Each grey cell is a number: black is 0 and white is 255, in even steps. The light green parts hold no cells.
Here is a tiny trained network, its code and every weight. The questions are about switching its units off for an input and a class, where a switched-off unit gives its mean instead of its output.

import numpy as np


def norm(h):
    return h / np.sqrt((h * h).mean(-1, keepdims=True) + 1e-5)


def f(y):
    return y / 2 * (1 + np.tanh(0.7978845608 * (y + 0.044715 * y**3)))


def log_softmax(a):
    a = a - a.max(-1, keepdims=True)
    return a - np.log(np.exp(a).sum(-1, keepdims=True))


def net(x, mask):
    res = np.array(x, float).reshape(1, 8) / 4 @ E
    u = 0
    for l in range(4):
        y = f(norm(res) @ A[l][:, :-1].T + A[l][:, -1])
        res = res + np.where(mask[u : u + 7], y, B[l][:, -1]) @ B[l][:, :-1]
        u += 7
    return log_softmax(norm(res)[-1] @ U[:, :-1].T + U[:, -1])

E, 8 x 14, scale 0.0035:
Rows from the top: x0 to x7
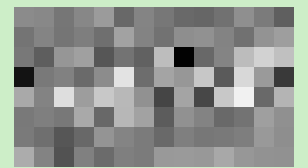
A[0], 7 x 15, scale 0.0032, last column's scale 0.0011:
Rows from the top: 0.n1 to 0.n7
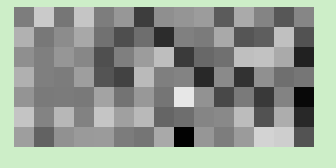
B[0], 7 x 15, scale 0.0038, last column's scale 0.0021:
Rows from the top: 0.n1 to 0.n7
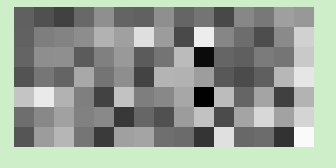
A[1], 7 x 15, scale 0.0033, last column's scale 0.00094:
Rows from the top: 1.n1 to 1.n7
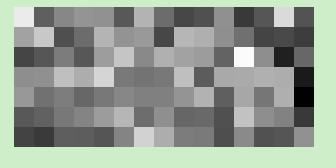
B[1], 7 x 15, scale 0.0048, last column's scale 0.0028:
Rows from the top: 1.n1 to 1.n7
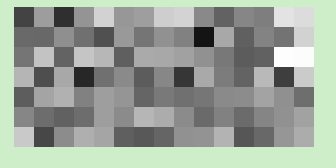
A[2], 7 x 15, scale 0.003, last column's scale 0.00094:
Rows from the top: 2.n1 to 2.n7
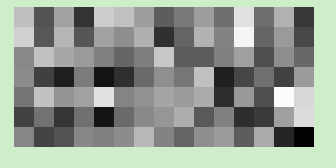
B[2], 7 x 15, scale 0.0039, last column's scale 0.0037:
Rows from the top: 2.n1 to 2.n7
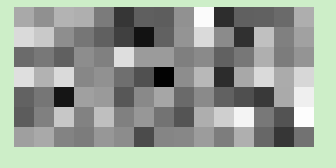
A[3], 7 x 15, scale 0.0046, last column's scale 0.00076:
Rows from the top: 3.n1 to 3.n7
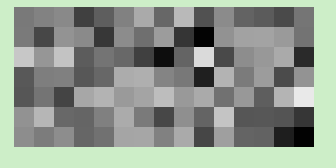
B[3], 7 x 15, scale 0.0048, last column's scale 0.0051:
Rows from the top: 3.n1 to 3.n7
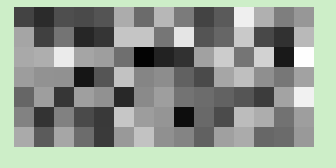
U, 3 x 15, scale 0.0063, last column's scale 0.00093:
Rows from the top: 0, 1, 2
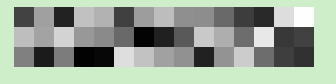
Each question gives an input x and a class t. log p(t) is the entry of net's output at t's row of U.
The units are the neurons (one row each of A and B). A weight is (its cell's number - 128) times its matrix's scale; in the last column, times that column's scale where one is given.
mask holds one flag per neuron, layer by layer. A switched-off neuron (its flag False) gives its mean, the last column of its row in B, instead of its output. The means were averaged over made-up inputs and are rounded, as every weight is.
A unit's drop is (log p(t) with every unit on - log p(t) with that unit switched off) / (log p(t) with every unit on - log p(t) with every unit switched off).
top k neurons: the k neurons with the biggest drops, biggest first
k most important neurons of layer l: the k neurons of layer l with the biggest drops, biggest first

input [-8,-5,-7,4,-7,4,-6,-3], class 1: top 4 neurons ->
2.n4; 0.n7; 1.n1; 1.n7
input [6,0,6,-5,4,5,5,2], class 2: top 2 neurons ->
0.n7; 1.n3
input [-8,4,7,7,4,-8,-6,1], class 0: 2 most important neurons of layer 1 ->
1.n3; 1.n2
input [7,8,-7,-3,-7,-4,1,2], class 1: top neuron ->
2.n4
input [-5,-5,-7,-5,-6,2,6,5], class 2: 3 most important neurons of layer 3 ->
3.n6; 3.n1; 3.n3
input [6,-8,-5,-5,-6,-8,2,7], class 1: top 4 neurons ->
2.n4; 1.n3; 2.n5; 3.n5
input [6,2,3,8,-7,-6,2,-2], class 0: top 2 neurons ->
1.n3; 1.n4
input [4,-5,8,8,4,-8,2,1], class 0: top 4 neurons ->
1.n3; 1.n2; 0.n5; 3.n5
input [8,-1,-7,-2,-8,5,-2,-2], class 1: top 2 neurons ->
2.n4; 0.n7
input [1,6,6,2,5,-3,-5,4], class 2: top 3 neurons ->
0.n7; 0.n3; 2.n4
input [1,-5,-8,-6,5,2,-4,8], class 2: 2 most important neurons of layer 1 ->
1.n2; 1.n3
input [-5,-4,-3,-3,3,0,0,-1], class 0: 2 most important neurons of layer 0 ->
0.n2; 0.n7
